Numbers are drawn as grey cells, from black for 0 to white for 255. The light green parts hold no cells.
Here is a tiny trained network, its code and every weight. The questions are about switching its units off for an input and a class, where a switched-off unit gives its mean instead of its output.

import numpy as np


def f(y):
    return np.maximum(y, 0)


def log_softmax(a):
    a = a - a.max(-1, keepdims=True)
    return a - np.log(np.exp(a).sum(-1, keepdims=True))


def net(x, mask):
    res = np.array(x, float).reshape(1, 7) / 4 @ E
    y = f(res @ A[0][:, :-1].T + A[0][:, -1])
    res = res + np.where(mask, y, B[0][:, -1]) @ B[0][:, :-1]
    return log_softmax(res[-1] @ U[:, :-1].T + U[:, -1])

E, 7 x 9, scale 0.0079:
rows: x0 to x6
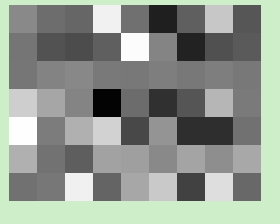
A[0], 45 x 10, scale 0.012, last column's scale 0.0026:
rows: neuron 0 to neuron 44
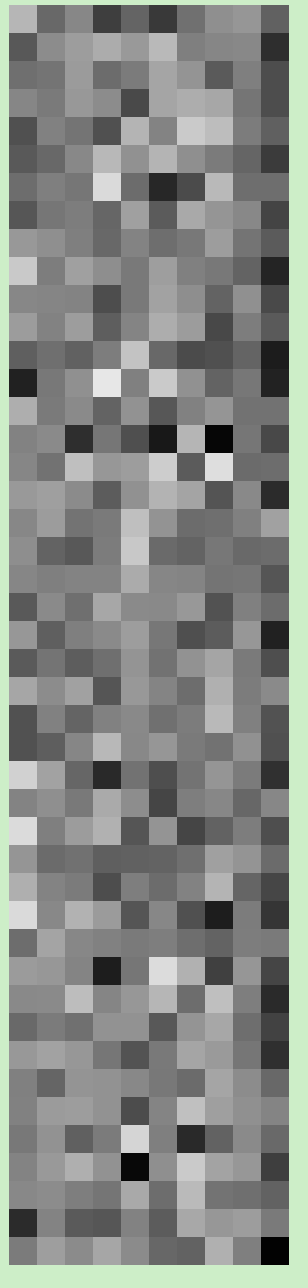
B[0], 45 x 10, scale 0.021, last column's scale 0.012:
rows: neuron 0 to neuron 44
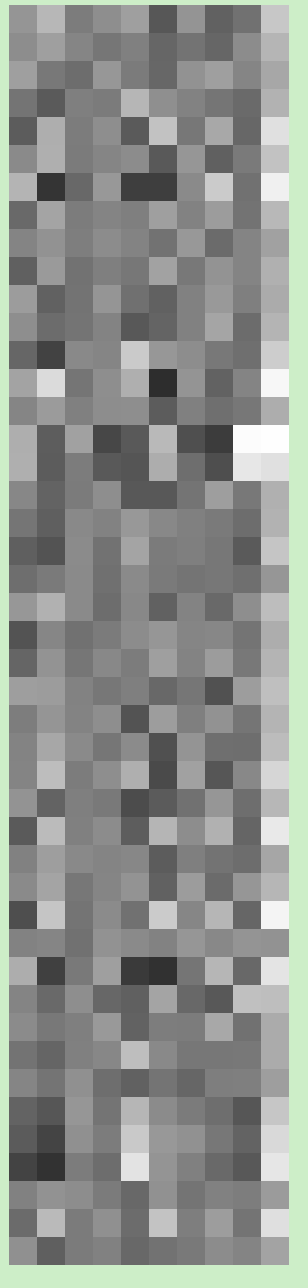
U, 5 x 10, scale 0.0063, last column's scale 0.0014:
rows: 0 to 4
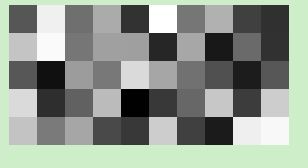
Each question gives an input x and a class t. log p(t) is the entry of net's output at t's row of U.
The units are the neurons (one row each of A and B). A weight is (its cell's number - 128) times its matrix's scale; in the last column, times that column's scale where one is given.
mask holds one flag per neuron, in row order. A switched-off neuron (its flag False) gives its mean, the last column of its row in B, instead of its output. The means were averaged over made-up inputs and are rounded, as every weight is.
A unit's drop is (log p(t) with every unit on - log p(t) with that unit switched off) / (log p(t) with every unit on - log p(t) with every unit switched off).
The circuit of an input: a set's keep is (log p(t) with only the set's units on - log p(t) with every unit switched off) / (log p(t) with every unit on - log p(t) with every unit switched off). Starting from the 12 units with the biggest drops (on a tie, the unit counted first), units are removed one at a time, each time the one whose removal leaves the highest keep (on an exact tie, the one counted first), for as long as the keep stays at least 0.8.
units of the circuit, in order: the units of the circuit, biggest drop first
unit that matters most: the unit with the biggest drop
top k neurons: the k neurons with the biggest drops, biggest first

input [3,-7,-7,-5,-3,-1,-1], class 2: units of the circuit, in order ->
[neuron 41]
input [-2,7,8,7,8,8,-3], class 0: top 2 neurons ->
[neuron 32; neuron 29]
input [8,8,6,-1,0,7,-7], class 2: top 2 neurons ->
[neuron 12; neuron 40]
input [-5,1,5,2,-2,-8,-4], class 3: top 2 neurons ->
[neuron 34; neuron 16]
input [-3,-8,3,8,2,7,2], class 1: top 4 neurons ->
[neuron 27; neuron 0; neuron 31; neuron 24]
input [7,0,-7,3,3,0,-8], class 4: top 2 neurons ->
[neuron 15; neuron 34]
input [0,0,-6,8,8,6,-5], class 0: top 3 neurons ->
[neuron 32; neuron 29; neuron 13]
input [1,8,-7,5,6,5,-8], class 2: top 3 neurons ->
[neuron 40; neuron 19; neuron 12]
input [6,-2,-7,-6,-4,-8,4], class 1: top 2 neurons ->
[neuron 13; neuron 34]
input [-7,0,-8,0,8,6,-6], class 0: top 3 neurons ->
[neuron 32; neuron 29; neuron 6]
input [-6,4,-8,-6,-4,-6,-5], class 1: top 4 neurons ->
[neuron 13; neuron 6; neuron 21; neuron 5]
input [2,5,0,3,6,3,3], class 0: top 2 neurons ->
[neuron 29; neuron 32]
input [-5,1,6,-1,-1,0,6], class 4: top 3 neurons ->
[neuron 16; neuron 6; neuron 35]
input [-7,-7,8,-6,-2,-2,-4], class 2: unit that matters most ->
neuron 41
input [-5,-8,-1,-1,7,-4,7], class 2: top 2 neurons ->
[neuron 41; neuron 3]
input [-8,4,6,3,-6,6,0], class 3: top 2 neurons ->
[neuron 34; neuron 32]
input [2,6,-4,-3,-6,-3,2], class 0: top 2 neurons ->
[neuron 4; neuron 41]
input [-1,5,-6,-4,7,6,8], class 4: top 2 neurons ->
[neuron 16; neuron 35]
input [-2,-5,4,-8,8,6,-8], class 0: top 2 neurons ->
[neuron 32; neuron 29]
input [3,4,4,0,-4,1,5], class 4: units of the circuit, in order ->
[neuron 16]
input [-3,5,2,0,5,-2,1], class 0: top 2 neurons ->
[neuron 32; neuron 41]
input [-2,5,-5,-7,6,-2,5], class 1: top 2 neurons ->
[neuron 13; neuron 5]
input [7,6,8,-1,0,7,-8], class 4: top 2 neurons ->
[neuron 15; neuron 34]
